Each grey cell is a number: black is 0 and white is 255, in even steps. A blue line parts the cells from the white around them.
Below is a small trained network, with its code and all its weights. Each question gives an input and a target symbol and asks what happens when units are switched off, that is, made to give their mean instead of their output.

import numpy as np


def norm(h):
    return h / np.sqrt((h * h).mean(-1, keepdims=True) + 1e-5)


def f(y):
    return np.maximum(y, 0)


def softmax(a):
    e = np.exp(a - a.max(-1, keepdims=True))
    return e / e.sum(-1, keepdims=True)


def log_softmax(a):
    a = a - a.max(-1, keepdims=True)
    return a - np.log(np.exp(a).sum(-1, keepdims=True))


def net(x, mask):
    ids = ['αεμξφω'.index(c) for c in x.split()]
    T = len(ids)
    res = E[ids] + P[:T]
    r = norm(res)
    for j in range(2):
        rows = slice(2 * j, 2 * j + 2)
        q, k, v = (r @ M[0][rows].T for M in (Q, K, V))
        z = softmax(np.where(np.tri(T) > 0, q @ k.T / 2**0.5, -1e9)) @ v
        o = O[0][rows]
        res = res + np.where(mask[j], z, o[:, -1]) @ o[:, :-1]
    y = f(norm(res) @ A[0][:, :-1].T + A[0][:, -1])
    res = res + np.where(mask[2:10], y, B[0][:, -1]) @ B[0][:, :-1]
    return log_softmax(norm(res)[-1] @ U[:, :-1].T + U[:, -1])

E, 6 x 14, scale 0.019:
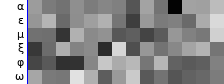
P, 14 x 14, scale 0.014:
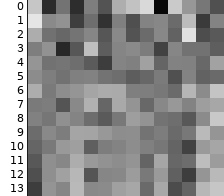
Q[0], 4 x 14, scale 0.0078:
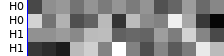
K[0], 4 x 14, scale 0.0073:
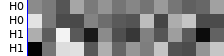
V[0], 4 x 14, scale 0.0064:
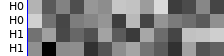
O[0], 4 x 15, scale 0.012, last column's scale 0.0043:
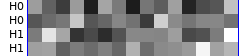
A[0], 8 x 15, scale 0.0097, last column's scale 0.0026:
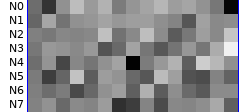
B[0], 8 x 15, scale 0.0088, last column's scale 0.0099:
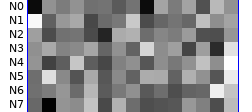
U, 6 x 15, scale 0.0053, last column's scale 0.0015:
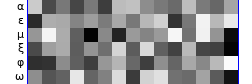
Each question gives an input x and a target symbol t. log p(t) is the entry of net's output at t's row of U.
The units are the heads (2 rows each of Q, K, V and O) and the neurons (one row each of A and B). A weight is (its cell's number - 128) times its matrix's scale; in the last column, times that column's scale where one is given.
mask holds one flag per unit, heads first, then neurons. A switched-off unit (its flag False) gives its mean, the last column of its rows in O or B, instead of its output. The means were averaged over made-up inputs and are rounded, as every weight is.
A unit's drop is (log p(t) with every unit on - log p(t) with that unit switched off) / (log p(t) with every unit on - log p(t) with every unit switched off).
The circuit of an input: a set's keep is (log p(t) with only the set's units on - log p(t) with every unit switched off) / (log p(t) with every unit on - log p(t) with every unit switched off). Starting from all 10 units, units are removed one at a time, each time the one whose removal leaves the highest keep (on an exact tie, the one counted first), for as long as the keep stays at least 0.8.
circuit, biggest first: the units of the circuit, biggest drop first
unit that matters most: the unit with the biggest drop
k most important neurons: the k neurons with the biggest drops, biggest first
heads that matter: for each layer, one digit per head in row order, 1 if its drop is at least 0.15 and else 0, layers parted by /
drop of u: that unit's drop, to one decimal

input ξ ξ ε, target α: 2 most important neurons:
N2; N5
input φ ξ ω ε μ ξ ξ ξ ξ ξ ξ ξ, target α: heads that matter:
10
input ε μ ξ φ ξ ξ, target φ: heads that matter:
10
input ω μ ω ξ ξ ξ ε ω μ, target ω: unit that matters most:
N6
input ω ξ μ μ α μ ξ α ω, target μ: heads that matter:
01
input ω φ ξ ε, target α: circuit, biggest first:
N7; N1
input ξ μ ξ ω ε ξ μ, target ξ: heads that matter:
11
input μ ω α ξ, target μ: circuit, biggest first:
H1; N7
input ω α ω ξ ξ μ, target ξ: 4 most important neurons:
N4; N3; N7; N1
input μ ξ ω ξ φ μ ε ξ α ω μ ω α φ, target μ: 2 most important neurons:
N7; N1
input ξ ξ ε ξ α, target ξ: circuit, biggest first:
H0; N4
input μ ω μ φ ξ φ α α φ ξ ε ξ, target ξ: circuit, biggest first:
H1; H0
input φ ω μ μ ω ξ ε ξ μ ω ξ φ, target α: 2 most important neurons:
N2; N1
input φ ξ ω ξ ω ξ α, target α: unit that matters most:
N2
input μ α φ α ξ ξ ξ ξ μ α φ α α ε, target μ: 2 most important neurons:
N1; N5
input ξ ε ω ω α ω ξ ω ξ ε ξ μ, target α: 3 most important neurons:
N7; N5; N1
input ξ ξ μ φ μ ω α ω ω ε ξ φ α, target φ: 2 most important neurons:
N3; N7
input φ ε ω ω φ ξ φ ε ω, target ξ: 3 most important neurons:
N5; N4; N1
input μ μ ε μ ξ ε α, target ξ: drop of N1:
0.1
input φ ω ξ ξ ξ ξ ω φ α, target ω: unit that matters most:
H0
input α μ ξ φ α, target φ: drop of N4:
0.0
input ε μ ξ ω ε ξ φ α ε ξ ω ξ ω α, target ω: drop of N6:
0.2
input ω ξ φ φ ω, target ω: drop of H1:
0.4
